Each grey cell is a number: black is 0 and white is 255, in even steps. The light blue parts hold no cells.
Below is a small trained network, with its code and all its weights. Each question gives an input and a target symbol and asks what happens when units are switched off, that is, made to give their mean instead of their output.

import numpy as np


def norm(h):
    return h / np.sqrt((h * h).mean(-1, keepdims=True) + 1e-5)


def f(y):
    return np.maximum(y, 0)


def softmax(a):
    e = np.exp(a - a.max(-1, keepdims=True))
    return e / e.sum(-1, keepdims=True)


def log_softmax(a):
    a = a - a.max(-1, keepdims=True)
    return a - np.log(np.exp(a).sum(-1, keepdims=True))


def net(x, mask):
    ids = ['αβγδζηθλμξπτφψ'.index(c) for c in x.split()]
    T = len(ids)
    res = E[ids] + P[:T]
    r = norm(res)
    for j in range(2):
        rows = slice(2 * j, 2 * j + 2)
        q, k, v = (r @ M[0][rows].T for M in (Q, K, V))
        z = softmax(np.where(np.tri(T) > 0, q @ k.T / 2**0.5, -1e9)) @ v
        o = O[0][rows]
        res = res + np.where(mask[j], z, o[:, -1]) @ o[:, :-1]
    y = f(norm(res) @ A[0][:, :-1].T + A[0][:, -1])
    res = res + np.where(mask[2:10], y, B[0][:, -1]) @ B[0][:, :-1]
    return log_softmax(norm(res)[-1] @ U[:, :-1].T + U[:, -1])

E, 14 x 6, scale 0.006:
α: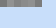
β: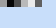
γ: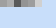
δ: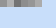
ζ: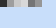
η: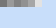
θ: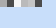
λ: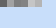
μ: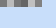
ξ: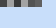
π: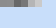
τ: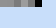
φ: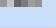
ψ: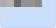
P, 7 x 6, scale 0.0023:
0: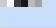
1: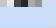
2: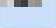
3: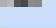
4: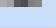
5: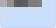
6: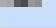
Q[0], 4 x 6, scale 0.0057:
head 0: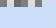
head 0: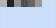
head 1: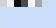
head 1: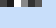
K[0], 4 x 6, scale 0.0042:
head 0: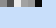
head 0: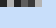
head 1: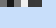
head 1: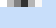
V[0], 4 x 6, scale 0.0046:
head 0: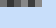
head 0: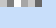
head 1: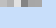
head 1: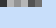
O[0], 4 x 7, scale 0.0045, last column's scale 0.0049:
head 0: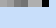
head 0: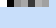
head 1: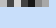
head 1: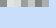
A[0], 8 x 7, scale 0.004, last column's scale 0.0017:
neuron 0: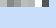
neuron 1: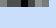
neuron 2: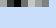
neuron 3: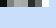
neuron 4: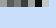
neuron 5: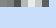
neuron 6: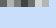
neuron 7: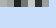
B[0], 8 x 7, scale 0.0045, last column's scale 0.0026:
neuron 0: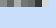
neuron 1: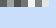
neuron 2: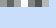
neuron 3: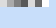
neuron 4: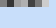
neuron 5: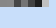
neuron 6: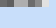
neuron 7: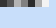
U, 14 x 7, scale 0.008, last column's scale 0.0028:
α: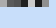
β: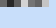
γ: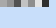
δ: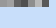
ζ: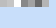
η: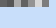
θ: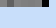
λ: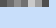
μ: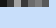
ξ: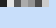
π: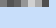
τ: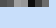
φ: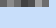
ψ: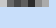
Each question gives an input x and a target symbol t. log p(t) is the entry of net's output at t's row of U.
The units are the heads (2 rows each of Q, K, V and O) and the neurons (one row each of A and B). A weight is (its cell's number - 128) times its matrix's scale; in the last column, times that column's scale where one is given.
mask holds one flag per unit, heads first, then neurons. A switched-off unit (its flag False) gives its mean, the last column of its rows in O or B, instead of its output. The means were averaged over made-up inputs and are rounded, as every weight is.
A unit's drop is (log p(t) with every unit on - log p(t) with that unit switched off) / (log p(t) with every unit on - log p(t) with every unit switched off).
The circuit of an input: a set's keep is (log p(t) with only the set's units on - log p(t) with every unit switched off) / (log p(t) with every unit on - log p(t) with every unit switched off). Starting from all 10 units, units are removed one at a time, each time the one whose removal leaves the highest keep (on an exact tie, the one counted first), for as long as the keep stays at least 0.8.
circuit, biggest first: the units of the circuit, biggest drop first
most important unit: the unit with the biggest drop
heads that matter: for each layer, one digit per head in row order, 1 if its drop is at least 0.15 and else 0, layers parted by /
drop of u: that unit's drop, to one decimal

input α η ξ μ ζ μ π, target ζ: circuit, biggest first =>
[head 1; neuron 0]
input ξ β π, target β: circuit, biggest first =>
[head 1; neuron 2]
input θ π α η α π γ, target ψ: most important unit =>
head 1
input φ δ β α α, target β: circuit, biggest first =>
[head 1; neuron 2]
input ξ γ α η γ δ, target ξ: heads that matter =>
01
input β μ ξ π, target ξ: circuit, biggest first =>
[head 1; neuron 5]
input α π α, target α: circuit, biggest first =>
[head 1; neuron 1]
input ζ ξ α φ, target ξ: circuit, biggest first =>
[head 1; neuron 3]
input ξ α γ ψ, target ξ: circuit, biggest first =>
[head 1; head 0]
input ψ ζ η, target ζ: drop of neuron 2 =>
0.0
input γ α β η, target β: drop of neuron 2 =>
0.2
